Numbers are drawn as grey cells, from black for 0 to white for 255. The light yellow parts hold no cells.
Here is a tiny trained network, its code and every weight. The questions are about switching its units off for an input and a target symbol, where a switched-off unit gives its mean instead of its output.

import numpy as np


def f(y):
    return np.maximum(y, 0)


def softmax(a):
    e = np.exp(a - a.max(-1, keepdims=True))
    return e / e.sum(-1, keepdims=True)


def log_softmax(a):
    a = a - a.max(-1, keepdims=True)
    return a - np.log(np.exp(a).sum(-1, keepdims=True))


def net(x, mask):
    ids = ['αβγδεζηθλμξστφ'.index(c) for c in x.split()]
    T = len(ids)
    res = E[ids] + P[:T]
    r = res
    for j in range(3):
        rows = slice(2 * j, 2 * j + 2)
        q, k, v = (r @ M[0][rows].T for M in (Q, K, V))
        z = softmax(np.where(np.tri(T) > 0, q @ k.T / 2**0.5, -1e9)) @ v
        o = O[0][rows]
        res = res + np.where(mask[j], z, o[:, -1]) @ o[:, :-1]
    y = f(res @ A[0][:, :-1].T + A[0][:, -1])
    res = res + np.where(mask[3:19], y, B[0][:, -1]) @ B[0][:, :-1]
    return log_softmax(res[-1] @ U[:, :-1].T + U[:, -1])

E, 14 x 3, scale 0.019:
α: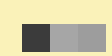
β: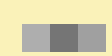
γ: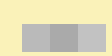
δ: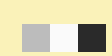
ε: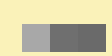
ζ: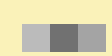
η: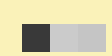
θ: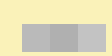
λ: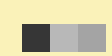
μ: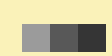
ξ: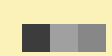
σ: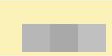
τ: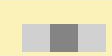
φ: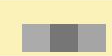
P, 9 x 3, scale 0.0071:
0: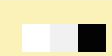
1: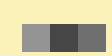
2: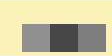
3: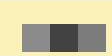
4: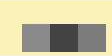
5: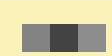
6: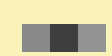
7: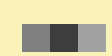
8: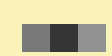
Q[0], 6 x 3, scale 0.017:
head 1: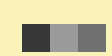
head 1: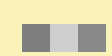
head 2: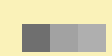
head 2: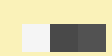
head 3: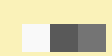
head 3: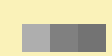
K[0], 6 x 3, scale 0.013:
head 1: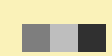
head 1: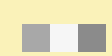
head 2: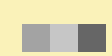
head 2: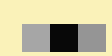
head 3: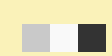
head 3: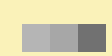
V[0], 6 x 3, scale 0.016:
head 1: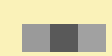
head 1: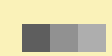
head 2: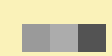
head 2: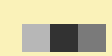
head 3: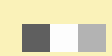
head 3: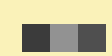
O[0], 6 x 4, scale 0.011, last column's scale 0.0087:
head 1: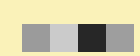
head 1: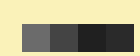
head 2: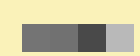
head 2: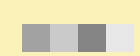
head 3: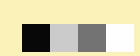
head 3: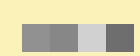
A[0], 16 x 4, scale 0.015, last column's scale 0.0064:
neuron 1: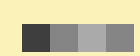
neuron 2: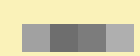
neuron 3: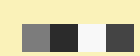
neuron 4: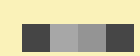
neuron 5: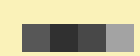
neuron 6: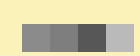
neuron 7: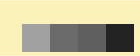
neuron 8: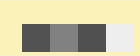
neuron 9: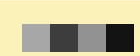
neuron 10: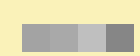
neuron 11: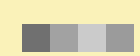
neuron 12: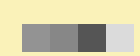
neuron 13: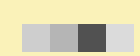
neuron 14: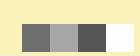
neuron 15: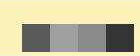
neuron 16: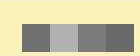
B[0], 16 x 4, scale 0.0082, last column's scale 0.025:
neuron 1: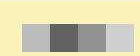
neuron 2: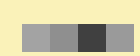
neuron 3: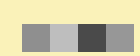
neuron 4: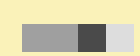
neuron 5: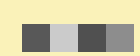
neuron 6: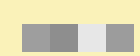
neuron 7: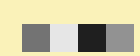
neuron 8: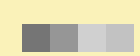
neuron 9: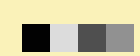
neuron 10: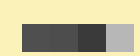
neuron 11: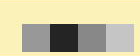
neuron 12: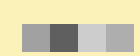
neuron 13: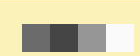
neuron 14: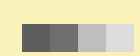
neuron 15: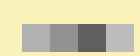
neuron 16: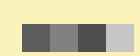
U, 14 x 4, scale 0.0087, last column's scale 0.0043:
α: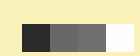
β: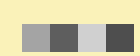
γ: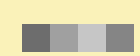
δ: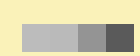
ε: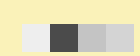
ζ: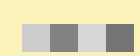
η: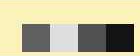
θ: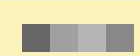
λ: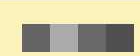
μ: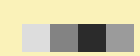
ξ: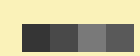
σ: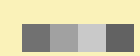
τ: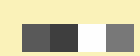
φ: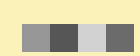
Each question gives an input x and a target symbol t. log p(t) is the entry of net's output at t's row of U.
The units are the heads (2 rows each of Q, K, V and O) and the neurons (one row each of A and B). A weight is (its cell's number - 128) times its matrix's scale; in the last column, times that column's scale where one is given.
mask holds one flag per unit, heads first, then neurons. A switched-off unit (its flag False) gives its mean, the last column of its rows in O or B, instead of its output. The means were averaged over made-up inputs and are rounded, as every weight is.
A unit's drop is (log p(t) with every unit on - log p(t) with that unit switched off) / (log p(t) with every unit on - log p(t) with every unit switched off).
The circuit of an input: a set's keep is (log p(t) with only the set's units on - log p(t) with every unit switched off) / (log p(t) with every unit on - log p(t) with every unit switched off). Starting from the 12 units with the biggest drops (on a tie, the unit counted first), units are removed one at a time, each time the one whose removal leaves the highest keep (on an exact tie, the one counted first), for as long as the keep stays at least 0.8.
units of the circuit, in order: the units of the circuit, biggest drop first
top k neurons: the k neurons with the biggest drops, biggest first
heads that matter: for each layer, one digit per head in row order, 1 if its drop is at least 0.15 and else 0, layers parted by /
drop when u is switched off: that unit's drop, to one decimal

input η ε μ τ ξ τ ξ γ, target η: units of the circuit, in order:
[head 3; neuron 4]
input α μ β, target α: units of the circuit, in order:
[neuron 10; head 3; neuron 12]
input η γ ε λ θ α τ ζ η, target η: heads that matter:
110
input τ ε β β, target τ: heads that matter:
101
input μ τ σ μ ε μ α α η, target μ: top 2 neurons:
[neuron 3; neuron 4]
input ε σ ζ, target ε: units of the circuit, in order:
[head 3]
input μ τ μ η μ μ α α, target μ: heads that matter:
100
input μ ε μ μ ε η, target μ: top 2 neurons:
[neuron 4; neuron 3]
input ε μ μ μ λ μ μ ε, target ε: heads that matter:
011
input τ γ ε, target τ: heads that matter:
001
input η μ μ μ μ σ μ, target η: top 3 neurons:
[neuron 4; neuron 13; neuron 16]
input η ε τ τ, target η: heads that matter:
101
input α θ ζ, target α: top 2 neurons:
[neuron 10; neuron 16]
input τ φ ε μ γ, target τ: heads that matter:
101
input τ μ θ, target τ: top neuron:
[neuron 4]
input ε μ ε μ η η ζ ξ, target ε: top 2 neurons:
[neuron 1; neuron 11]
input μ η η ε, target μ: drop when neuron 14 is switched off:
0.2
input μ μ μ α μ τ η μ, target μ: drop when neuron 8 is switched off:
0.2
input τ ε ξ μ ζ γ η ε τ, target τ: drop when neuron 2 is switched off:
0.1
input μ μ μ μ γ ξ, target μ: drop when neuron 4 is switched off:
0.1
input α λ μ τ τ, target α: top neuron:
[neuron 10]
